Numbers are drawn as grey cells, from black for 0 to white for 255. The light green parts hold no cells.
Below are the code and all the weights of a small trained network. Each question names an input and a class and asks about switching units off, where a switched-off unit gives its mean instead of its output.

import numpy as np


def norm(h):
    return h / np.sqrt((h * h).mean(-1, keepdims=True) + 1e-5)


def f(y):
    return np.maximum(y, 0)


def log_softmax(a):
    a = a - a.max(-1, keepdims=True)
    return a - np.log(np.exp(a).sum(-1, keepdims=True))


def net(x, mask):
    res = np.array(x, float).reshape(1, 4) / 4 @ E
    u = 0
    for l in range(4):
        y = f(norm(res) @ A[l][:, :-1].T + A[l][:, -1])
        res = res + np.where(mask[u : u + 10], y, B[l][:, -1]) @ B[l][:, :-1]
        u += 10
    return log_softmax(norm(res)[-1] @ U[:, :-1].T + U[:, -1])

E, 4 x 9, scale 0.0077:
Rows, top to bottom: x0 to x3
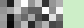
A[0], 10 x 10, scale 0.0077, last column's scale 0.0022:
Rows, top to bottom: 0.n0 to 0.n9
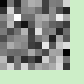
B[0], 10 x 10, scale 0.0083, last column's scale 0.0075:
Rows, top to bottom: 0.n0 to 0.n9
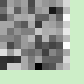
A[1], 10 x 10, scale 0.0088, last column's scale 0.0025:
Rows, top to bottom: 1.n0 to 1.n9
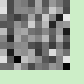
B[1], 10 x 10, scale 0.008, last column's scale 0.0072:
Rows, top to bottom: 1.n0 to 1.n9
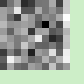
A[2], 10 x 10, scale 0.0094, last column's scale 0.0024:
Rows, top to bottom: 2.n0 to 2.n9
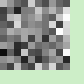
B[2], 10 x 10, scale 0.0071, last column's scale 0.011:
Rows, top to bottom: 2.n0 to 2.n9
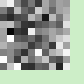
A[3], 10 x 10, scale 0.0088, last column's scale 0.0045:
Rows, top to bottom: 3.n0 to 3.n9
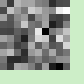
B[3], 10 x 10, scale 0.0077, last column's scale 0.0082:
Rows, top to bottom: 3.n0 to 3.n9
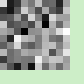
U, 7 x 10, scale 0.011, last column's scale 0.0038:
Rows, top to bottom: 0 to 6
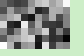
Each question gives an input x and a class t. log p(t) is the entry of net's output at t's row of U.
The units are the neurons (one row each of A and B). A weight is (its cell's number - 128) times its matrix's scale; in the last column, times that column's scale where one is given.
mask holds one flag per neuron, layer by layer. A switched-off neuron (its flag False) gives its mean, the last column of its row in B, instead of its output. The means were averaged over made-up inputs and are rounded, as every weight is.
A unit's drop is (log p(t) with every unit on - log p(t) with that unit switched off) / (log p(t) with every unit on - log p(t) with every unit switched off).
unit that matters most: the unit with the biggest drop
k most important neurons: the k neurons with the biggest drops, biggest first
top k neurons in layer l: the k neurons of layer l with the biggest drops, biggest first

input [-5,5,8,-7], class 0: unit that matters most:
0.n8
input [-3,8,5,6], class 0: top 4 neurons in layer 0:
(0.n8, 0.n1, 0.n9, 0.n7)
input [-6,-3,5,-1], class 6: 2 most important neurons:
(1.n7, 0.n3)
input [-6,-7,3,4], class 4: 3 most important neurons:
(3.n5, 1.n7, 0.n3)
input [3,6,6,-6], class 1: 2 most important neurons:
(0.n9, 0.n2)
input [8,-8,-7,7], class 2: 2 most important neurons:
(0.n4, 2.n9)
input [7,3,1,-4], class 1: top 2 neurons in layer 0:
(0.n9, 0.n2)
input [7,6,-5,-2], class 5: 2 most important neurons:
(0.n9, 0.n2)
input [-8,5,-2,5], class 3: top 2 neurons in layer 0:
(0.n6, 0.n8)
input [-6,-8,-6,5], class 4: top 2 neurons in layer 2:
(2.n5, 2.n3)
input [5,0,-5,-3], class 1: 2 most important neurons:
(0.n9, 2.n2)
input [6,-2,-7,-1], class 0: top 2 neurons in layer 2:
(2.n4, 2.n2)
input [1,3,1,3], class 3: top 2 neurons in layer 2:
(2.n9, 2.n2)
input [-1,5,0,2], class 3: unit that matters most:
0.n6
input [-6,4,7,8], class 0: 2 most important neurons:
(2.n7, 0.n8)
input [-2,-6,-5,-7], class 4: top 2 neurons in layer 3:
(3.n5, 3.n1)
